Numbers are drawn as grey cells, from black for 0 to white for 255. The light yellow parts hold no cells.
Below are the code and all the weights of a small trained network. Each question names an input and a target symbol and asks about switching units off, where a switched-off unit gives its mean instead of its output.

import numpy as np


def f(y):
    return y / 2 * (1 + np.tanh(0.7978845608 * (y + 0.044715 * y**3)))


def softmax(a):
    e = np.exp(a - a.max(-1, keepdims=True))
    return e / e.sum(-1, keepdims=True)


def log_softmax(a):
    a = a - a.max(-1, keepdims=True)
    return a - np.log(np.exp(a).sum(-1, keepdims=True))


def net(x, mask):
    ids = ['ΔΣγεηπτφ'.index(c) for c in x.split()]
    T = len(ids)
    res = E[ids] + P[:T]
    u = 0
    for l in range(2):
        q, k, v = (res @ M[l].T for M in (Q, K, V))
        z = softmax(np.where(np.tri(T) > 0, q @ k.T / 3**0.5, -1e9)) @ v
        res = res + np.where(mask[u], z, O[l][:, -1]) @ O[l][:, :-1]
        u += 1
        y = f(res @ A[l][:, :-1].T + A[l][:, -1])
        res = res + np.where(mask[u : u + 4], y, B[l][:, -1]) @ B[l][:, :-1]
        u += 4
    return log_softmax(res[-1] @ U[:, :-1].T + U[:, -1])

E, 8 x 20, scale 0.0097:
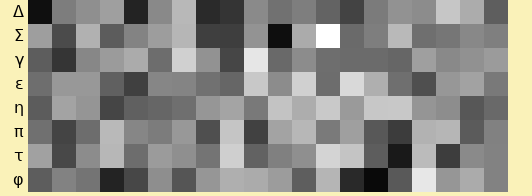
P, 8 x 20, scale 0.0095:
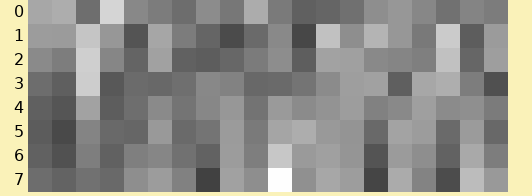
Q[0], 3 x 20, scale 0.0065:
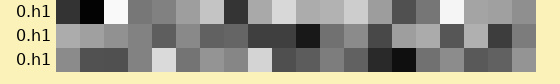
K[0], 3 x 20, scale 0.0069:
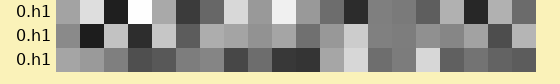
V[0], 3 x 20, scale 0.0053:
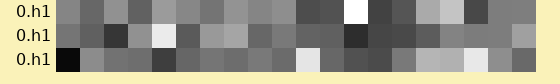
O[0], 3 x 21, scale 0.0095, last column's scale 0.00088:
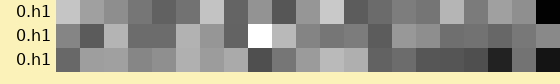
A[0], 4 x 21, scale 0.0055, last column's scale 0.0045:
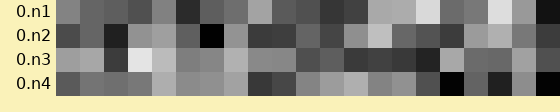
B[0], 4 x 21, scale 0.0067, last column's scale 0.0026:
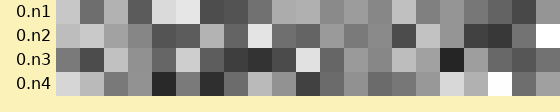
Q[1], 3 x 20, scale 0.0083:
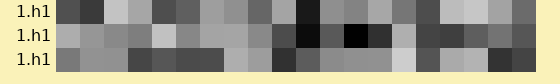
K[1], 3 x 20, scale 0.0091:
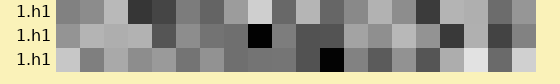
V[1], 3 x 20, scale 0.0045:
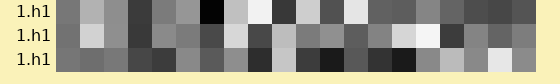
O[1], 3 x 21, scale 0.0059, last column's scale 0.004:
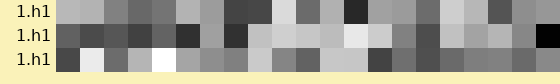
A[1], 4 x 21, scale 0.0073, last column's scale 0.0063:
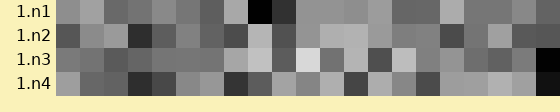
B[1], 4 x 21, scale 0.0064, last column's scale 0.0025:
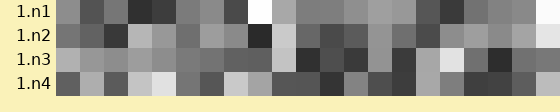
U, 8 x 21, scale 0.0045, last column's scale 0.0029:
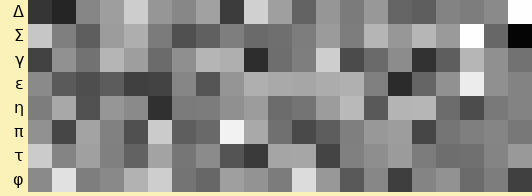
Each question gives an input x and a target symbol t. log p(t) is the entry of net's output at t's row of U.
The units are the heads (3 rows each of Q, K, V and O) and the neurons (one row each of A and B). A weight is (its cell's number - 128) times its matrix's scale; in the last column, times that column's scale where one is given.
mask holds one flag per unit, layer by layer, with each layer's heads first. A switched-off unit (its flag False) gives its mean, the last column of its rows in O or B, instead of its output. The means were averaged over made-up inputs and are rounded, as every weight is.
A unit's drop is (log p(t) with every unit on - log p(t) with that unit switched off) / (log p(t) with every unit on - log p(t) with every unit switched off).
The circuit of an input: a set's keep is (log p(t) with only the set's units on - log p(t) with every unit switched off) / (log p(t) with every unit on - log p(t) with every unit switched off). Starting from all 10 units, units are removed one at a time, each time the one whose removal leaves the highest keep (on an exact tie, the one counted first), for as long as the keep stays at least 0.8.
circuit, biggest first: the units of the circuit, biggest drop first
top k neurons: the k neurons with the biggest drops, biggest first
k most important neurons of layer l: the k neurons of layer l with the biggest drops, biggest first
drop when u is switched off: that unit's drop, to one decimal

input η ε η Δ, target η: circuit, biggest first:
1.h1; 1.n4
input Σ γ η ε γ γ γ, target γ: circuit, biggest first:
1.h1; 0.h1
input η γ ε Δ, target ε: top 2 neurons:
1.n1; 1.n4
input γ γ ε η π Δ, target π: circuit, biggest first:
0.h1
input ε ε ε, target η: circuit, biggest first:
0.h1; 0.n2; 1.h1; 1.n4
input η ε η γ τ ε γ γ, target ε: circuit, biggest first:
0.h1; 1.n1; 1.h1; 1.n4
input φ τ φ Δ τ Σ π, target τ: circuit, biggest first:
1.h1; 0.h1
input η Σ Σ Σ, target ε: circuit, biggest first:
1.n1; 0.h1; 1.h1
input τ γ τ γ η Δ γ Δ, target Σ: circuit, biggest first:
0.h1; 0.n1
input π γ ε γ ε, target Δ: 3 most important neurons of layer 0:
0.n2; 0.n4; 0.n3
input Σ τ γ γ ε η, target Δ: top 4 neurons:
1.n2; 0.n2; 0.n4; 1.n3
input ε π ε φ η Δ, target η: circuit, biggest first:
0.h1; 0.n2
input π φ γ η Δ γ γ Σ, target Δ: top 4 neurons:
1.n2; 0.n2; 0.n4; 1.n1
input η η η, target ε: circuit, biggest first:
1.h1
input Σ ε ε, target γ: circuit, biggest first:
1.h1; 0.h1
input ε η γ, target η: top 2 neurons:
0.n2; 1.n4
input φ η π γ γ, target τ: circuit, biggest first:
0.h1; 1.h1
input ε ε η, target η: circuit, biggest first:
0.h1; 0.n2; 1.h1
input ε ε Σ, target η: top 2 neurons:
0.n2; 1.n1
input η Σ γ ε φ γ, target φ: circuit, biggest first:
1.h1
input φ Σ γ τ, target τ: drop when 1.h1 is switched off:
0.5
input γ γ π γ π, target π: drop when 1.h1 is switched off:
0.3
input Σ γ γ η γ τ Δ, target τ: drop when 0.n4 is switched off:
0.0
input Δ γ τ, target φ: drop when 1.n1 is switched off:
-0.1
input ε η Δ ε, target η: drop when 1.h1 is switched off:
0.4
